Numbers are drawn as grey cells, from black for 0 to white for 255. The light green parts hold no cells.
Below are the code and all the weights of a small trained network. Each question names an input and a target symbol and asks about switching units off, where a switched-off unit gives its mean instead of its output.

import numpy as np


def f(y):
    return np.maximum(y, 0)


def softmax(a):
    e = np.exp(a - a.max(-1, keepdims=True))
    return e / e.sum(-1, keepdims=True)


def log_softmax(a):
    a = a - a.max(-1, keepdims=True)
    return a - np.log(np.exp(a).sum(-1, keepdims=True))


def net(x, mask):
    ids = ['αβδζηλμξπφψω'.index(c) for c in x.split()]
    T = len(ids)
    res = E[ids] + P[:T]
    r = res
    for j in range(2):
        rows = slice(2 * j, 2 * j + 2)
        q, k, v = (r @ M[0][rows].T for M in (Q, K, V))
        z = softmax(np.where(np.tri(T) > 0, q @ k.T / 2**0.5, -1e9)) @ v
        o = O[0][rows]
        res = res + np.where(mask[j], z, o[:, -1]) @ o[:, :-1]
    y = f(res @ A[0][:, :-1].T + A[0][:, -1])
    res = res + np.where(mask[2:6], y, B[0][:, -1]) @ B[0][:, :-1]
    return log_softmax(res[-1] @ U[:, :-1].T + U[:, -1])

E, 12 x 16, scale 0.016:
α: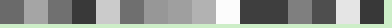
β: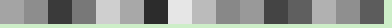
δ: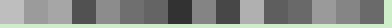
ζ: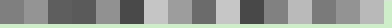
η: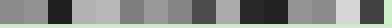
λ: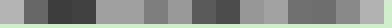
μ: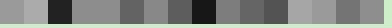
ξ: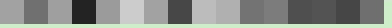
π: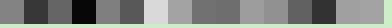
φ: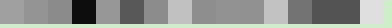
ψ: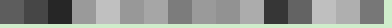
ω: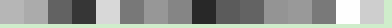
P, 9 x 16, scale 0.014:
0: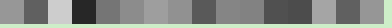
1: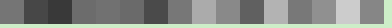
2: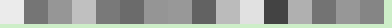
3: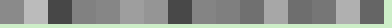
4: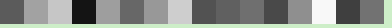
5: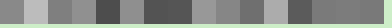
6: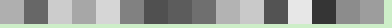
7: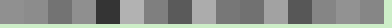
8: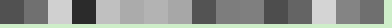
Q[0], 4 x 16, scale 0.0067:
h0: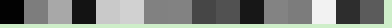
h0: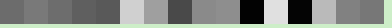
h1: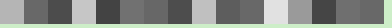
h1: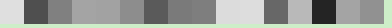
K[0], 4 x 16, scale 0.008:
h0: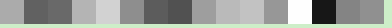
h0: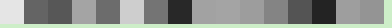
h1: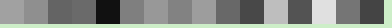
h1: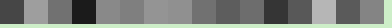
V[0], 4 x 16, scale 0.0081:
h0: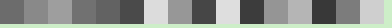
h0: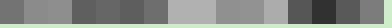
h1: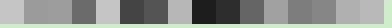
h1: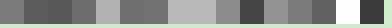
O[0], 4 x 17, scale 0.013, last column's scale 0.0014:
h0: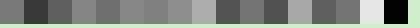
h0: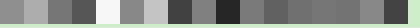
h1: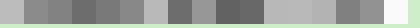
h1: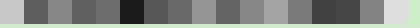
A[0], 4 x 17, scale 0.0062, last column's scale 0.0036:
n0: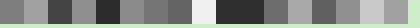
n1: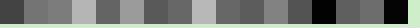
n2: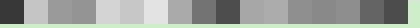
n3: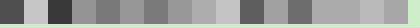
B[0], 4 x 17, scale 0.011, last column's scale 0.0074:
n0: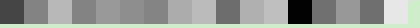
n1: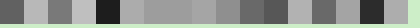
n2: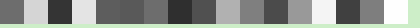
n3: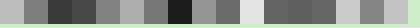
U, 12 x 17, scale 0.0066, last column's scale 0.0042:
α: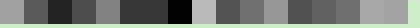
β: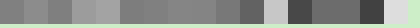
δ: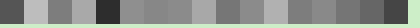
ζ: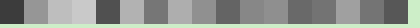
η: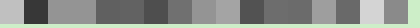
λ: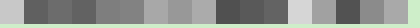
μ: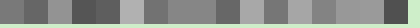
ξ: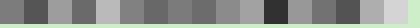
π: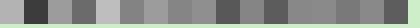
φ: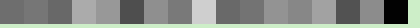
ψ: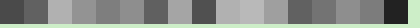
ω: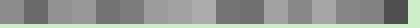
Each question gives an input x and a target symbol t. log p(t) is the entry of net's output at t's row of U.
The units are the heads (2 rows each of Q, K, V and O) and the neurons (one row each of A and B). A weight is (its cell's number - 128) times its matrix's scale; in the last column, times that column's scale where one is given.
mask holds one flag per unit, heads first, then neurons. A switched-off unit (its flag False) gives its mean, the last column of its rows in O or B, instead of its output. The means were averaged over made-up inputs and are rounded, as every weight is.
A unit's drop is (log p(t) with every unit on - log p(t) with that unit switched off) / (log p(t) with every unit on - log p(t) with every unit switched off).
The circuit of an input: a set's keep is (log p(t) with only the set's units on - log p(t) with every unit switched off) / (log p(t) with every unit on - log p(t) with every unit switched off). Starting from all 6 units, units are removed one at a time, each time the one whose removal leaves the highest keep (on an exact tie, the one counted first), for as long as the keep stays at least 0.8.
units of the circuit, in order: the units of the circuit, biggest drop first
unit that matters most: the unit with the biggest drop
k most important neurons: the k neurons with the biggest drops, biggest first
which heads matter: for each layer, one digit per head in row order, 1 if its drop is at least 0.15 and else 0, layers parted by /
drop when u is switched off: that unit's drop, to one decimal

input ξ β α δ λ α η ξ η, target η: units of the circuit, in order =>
h0, h1
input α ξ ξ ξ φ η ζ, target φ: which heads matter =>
11
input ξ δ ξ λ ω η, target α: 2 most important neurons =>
n3, n1
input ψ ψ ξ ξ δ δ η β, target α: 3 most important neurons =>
n3, n0, n1
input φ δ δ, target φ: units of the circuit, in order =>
h1, h0, n0, n2
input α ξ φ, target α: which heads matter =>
01
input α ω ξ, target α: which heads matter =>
01
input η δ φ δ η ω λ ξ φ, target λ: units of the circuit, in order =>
h1
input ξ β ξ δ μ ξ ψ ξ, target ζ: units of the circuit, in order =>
n1, h1
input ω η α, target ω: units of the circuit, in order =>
n0, h1, h0
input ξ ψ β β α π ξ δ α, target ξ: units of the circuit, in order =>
h1, h0, n0
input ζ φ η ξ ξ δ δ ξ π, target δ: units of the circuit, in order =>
h1, n2
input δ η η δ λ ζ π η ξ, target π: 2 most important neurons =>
n0, n2
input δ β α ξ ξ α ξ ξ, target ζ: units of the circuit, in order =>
n1, h1, n2
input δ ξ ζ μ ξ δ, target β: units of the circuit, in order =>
h0
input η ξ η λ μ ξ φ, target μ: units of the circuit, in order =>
h0, h1, n3
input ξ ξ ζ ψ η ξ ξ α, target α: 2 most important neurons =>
n0, n3
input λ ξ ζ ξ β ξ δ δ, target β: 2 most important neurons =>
n3, n2
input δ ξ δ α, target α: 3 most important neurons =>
n3, n0, n1
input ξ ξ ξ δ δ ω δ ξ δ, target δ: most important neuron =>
n2
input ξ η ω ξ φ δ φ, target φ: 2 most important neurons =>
n0, n2
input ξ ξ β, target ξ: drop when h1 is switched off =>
0.6
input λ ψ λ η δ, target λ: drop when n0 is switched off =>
0.2
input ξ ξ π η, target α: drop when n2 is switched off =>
-0.1
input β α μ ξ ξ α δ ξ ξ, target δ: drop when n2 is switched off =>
0.5
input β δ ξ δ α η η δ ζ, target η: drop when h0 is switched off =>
0.7
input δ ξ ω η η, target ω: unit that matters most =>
n0
